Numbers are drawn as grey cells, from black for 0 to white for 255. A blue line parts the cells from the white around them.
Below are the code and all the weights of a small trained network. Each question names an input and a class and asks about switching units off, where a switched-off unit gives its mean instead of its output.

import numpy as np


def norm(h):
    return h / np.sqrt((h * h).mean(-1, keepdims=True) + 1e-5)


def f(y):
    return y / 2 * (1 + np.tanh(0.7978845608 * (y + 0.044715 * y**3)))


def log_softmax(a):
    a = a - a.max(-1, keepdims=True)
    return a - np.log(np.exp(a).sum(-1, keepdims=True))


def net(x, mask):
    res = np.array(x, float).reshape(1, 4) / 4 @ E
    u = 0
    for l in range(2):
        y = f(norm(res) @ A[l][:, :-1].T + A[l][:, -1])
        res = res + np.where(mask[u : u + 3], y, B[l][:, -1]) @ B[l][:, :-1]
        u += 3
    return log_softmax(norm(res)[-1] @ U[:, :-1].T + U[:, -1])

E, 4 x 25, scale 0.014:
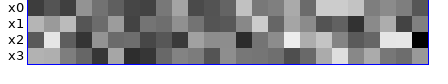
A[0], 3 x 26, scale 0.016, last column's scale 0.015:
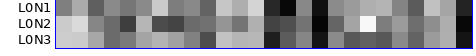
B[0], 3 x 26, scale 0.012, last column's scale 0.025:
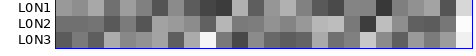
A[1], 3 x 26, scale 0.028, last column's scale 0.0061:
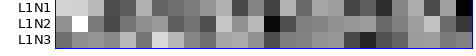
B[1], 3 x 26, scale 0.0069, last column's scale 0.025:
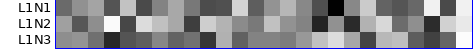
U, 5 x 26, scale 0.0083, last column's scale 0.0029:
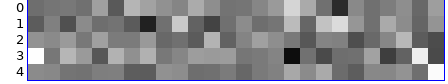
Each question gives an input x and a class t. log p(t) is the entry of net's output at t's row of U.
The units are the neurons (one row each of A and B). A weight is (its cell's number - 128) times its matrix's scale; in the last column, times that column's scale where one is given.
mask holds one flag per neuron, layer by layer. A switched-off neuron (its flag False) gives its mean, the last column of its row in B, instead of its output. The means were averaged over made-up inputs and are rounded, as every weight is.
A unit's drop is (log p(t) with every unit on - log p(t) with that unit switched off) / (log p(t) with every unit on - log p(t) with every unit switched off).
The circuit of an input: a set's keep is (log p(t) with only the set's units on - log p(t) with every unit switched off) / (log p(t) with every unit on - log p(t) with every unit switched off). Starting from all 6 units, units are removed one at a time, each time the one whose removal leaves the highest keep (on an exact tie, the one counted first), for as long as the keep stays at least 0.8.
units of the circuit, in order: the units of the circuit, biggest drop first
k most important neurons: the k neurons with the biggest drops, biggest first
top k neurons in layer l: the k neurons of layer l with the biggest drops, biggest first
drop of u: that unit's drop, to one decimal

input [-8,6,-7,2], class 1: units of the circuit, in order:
L0N3, L1N2
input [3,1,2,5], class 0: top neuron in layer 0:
L0N2
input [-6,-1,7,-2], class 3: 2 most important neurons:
L1N2, L0N2
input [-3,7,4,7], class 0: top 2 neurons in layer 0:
L0N2, L0N1
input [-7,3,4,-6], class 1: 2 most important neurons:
L0N3, L0N2
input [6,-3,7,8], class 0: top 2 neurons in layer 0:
L0N2, L0N3
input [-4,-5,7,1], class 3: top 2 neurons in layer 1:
L1N2, L1N1
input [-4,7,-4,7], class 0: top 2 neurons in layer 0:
L0N2, L0N1
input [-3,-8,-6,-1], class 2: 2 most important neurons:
L0N1, L1N2
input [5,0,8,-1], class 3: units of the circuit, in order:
L1N2, L0N3
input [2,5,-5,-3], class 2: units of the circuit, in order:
L0N2, L1N2
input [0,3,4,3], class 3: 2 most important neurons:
L1N2, L0N3
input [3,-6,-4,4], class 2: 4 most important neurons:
L0N1, L1N2, L1N3, L0N3
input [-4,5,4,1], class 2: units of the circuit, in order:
L1N1
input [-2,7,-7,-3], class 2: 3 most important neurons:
L1N1, L0N2, L1N2
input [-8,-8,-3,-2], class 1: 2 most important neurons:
L0N3, L1N1
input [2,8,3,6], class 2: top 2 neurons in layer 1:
L1N1, L1N3
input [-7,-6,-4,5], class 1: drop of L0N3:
0.7
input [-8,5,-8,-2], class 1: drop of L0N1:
0.1
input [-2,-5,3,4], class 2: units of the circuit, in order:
L0N1
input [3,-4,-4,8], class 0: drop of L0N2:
1.0
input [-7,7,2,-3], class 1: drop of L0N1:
0.2
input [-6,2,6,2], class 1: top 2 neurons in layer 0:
L0N3, L0N1
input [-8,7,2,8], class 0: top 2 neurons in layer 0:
L0N2, L0N1
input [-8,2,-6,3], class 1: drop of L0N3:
0.5
